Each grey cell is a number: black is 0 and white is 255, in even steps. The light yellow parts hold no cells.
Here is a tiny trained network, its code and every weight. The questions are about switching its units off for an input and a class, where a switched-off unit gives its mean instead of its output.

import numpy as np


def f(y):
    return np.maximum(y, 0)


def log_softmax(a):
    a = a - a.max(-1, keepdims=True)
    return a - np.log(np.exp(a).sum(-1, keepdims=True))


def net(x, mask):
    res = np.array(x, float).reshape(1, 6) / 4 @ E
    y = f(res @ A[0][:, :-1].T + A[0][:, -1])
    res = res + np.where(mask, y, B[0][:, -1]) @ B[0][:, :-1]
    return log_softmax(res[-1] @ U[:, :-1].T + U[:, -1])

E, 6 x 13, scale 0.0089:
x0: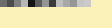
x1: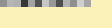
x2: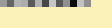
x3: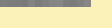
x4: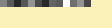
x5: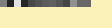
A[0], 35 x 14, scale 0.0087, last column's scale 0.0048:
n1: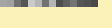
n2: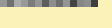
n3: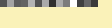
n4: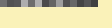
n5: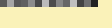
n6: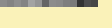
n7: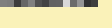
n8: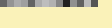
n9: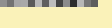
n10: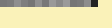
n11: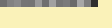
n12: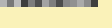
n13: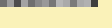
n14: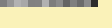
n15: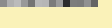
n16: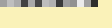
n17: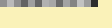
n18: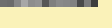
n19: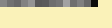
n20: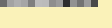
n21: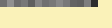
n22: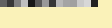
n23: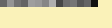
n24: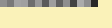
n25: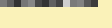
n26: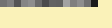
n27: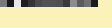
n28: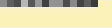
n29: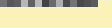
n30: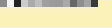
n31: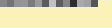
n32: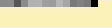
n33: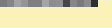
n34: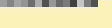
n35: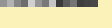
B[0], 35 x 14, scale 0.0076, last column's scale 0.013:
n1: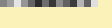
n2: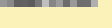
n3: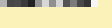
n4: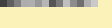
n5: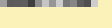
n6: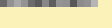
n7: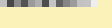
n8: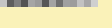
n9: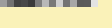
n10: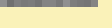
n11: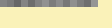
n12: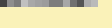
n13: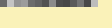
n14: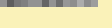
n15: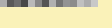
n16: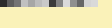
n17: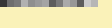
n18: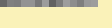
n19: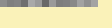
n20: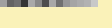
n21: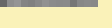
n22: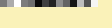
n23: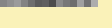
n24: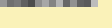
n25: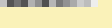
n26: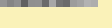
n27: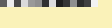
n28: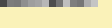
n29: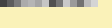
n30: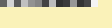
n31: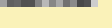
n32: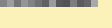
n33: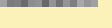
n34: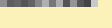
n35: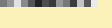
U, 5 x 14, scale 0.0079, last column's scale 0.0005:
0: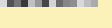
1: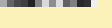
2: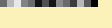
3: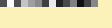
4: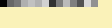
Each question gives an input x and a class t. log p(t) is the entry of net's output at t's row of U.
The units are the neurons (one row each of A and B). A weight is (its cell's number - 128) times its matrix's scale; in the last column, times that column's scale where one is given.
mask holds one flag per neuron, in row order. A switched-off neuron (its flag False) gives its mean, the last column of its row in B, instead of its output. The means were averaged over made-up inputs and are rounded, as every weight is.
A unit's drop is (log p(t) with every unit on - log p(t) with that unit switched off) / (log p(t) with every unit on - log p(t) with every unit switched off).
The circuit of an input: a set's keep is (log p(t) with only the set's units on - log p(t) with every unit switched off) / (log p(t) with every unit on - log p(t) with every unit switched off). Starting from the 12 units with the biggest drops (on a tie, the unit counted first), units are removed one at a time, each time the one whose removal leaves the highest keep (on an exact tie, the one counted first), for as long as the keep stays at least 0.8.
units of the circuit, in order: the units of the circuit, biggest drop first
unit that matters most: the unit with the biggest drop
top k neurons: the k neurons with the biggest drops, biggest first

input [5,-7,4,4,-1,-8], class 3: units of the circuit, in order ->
n30
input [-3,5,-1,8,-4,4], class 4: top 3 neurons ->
n16, n30, n12
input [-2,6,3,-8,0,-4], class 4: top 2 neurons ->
n16, n27
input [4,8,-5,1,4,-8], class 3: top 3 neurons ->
n30, n13, n29
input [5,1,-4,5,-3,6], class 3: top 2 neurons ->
n27, n35
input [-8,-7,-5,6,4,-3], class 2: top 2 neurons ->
n35, n1
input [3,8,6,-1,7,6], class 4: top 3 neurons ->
n16, n12, n17
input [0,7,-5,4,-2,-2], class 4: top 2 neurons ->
n16, n17
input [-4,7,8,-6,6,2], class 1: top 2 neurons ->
n9, n31
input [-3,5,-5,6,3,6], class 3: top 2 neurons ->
n27, n9
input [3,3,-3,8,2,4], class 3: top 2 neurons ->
n27, n35
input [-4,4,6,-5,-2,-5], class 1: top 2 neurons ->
n27, n9
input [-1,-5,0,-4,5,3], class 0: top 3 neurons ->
n25, n16, n7
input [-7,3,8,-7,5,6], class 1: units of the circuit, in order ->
n9
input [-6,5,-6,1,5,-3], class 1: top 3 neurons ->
n3, n22, n5
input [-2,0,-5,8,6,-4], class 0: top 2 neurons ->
n7, n25
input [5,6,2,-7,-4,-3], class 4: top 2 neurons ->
n16, n35
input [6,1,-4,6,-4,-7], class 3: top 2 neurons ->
n30, n35
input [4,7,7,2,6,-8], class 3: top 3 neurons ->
n30, n13, n3
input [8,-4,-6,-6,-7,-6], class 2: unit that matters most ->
n22
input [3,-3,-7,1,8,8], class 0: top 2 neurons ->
n25, n7
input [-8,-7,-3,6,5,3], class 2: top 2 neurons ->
n35, n1
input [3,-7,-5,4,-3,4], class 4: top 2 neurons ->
n29, n4
